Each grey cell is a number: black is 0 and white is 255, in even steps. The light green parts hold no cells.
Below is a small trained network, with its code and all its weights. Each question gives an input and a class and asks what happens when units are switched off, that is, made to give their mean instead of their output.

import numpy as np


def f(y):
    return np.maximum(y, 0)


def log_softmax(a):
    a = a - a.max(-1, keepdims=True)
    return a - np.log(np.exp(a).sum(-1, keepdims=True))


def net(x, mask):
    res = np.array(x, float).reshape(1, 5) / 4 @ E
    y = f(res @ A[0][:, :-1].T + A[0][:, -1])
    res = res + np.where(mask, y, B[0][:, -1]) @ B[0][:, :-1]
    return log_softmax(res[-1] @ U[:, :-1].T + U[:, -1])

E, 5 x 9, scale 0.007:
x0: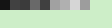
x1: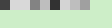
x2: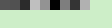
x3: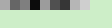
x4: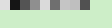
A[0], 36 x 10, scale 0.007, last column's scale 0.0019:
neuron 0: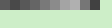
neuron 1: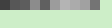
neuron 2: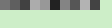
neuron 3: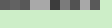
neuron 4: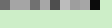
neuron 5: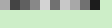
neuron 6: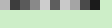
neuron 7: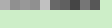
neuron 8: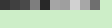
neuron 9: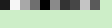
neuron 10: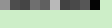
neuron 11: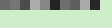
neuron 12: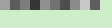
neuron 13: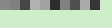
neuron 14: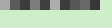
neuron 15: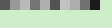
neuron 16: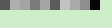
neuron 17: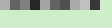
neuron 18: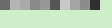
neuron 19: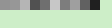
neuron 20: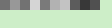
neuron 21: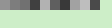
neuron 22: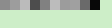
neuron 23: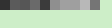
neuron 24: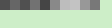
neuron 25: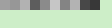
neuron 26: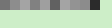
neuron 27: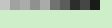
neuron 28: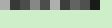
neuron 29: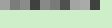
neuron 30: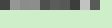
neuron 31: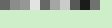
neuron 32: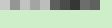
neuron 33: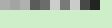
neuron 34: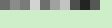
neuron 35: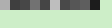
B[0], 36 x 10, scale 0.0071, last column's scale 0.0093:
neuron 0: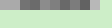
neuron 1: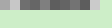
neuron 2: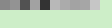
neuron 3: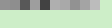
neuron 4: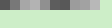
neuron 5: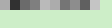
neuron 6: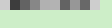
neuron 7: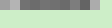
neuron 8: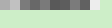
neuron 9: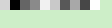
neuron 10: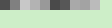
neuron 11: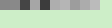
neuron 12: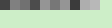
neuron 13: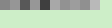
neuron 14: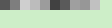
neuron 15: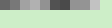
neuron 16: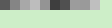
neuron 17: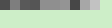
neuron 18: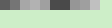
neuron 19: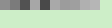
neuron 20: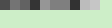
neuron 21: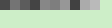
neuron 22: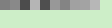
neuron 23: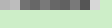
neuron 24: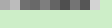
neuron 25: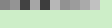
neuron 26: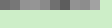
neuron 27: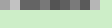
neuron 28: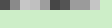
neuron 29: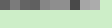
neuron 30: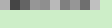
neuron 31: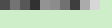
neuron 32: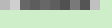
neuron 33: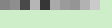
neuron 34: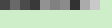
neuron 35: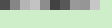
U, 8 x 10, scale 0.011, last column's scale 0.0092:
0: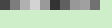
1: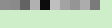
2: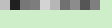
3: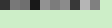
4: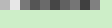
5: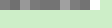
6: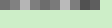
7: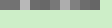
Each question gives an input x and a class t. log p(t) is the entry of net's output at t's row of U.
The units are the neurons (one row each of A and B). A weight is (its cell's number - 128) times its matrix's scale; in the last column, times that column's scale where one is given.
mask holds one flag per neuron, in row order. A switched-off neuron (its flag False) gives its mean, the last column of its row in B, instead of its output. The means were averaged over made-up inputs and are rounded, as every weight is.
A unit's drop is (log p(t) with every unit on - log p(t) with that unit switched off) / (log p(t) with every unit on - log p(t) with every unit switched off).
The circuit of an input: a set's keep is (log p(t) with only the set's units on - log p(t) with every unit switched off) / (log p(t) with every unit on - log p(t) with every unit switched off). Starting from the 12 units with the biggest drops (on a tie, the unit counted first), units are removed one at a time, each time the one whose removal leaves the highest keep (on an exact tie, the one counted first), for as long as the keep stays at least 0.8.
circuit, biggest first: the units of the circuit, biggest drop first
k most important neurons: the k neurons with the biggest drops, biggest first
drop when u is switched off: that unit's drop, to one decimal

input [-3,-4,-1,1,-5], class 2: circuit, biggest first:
neuron 9
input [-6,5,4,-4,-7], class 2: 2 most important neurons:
neuron 9; neuron 30
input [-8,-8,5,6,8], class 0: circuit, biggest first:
neuron 28; neuron 35
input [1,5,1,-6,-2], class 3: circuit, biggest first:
neuron 31; neuron 34
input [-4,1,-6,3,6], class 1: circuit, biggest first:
neuron 33; neuron 25
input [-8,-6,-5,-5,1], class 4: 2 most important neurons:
neuron 32; neuron 27
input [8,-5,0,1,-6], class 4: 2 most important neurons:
neuron 8; neuron 23
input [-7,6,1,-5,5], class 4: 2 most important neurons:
neuron 32; neuron 27
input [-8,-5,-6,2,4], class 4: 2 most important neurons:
neuron 32; neuron 27
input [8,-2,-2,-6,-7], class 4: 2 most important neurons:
neuron 8; neuron 23
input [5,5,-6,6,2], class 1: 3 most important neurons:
neuron 33; neuron 25; neuron 22
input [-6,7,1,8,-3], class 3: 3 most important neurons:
neuron 21; neuron 17; neuron 12
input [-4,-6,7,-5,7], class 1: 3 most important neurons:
neuron 2; neuron 9; neuron 13
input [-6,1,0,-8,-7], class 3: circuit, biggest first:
neuron 31
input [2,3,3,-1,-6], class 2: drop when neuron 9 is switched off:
0.5
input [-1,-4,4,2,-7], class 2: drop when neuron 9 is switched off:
0.8
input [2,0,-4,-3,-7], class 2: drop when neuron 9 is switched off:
1.0
